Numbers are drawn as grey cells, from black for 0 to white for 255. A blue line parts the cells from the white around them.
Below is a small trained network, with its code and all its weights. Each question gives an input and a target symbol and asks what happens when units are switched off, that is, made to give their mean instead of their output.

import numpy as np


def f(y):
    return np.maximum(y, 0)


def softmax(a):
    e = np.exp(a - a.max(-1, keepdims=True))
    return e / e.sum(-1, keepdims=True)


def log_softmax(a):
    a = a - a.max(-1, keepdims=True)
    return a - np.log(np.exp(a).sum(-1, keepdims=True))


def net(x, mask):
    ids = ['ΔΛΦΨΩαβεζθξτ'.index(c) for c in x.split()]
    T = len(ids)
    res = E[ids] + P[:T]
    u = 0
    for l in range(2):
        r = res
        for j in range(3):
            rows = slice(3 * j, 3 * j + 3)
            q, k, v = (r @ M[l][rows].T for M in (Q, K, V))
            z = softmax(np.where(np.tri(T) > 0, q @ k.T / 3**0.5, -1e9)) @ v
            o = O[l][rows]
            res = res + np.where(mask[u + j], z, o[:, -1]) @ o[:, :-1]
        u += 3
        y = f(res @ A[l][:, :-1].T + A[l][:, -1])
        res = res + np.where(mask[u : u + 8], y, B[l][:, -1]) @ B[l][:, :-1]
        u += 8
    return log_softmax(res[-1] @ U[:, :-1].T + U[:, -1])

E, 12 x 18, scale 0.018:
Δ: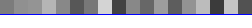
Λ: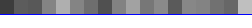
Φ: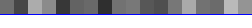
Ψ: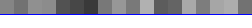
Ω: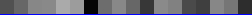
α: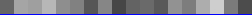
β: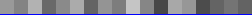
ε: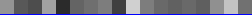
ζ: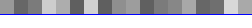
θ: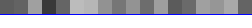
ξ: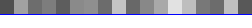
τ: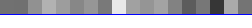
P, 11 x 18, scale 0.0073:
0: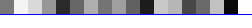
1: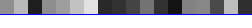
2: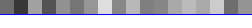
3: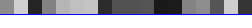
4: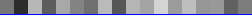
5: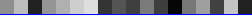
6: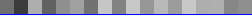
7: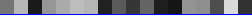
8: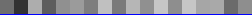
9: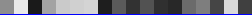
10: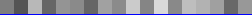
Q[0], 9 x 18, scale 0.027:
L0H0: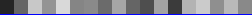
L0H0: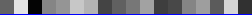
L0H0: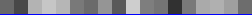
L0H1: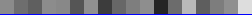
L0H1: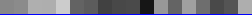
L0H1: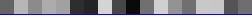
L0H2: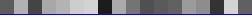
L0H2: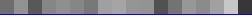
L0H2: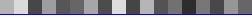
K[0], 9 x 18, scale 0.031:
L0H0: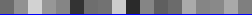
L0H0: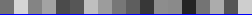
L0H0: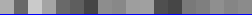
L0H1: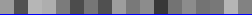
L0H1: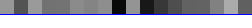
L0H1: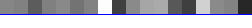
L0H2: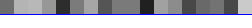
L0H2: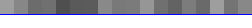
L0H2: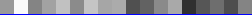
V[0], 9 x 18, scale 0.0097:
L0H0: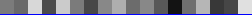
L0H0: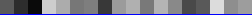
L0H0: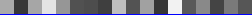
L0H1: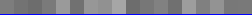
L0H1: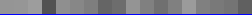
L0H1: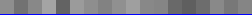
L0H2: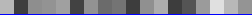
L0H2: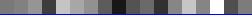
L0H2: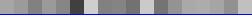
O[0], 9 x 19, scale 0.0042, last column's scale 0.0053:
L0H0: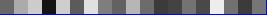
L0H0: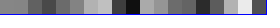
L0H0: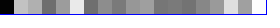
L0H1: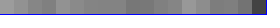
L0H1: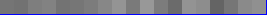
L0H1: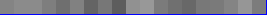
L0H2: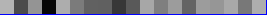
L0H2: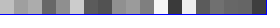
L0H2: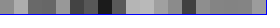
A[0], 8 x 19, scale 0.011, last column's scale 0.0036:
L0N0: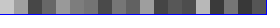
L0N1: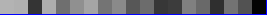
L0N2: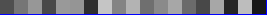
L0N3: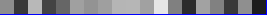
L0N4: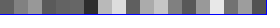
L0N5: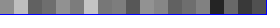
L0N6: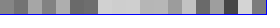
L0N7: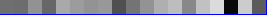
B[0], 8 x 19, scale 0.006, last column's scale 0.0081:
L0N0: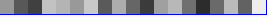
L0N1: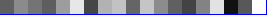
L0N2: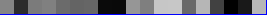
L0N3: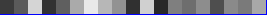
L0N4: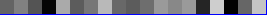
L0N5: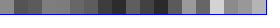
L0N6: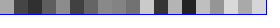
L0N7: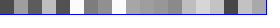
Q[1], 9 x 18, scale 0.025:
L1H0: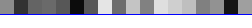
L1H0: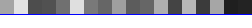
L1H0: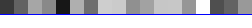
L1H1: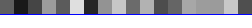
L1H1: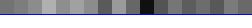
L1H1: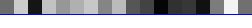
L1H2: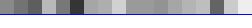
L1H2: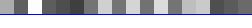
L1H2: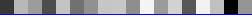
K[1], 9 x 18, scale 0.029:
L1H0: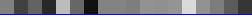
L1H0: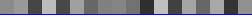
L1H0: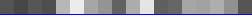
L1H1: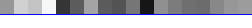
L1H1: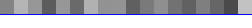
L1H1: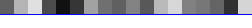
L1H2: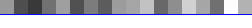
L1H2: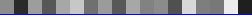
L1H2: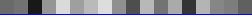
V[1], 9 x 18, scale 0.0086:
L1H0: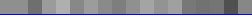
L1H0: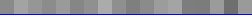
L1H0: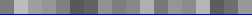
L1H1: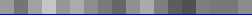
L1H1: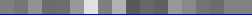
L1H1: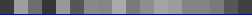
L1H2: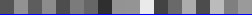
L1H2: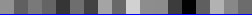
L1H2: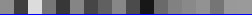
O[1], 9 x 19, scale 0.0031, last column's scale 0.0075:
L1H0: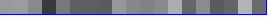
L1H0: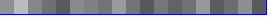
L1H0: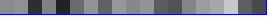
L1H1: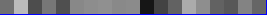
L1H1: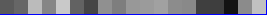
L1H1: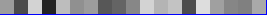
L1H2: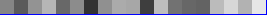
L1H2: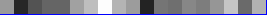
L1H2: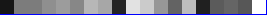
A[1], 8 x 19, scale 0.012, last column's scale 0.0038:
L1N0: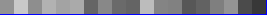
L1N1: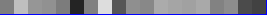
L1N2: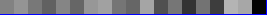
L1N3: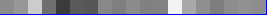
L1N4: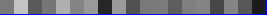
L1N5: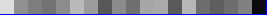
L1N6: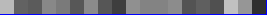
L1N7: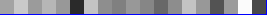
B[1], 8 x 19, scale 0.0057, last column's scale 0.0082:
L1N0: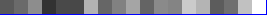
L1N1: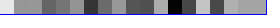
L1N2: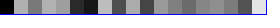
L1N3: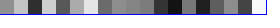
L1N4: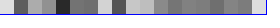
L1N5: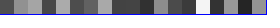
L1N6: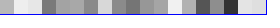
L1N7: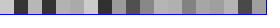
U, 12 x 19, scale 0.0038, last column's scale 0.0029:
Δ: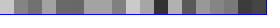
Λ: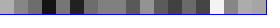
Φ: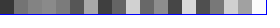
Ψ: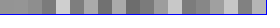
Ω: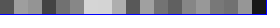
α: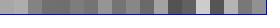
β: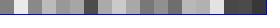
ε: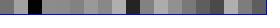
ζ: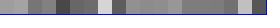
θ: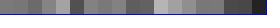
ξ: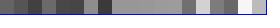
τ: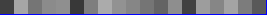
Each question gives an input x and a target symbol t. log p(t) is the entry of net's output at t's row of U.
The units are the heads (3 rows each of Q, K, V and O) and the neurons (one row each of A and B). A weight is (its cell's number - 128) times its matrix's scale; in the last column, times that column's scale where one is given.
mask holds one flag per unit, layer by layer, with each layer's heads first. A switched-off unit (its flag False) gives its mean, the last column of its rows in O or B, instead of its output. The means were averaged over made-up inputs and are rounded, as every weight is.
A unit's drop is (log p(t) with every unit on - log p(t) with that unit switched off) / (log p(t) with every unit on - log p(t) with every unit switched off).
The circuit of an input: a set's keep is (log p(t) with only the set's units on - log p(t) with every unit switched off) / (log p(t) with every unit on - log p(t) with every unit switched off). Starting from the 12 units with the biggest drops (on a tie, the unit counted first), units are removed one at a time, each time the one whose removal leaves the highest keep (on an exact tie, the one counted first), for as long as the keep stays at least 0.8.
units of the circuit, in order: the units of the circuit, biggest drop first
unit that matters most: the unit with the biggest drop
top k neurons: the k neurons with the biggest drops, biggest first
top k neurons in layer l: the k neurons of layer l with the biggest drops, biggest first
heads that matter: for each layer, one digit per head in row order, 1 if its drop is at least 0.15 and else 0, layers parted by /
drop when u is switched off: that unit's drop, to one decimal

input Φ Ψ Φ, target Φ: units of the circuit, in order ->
[L0N1; L1H2]
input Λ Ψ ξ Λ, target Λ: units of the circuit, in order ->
[L0H0; L0N5]
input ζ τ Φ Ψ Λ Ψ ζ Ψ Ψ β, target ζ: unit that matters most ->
L0H2
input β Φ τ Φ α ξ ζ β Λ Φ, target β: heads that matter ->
001 / 000
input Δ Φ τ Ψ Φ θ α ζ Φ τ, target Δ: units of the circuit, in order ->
[L1N4; L0H0; L1H2]
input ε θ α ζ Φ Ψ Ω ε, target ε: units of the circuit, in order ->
[L0H0; L0N0]
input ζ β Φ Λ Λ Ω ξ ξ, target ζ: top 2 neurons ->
[L1N4; L1N6]
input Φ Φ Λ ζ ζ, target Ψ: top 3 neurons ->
[L1N7; L0N1; L1N6]
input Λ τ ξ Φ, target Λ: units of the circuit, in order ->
[L0H0; L0N1]
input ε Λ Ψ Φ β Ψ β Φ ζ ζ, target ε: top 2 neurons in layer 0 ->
[L0N1; L0N0]
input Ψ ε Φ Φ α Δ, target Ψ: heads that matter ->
001 / 010
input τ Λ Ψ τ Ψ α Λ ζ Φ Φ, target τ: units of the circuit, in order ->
[L0H2; L1N2]
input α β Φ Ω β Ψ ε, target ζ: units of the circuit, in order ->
[L1N6; L0H0]
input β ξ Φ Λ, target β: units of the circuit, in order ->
[L0H2; L0N1]
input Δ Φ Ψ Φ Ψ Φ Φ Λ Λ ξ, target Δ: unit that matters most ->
L1N4
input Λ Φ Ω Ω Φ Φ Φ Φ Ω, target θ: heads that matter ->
000 / 000
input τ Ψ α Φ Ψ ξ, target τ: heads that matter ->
101 / 000
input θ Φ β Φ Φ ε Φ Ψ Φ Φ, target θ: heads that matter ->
100 / 000
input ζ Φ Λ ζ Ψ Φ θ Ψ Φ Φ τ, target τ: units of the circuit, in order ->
[L1N2; L0N3; L0N6]
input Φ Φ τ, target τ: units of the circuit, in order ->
[L1N2; L0N6; L0N3]
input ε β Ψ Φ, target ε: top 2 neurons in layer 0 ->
[L0N1; L0N0]
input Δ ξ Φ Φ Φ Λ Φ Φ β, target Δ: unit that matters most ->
L1N3
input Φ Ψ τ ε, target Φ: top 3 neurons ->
[L1N0; L0N1; L0N6]
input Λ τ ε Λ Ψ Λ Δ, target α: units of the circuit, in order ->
[L1N1; L0N1]
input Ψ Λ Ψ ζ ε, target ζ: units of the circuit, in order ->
[L0H0; L1N6]
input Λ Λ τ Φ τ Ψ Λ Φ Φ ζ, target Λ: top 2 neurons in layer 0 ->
[L0N1; L0N5]
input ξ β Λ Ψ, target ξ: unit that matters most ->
L1N0
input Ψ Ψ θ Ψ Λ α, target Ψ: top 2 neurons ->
[L0N4; L0N0]
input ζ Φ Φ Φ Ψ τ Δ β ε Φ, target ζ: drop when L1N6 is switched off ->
0.3
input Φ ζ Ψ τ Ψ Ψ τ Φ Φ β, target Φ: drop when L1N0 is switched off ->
0.2
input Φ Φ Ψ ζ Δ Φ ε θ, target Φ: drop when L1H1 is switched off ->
0.0
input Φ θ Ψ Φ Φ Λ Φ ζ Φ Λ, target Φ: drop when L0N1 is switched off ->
0.1
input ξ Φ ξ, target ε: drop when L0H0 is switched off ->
0.3
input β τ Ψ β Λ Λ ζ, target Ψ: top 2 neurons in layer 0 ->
[L0N1; L0N6]
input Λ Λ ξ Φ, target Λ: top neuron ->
[L0N1]
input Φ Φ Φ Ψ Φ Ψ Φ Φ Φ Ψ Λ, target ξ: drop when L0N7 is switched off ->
0.2
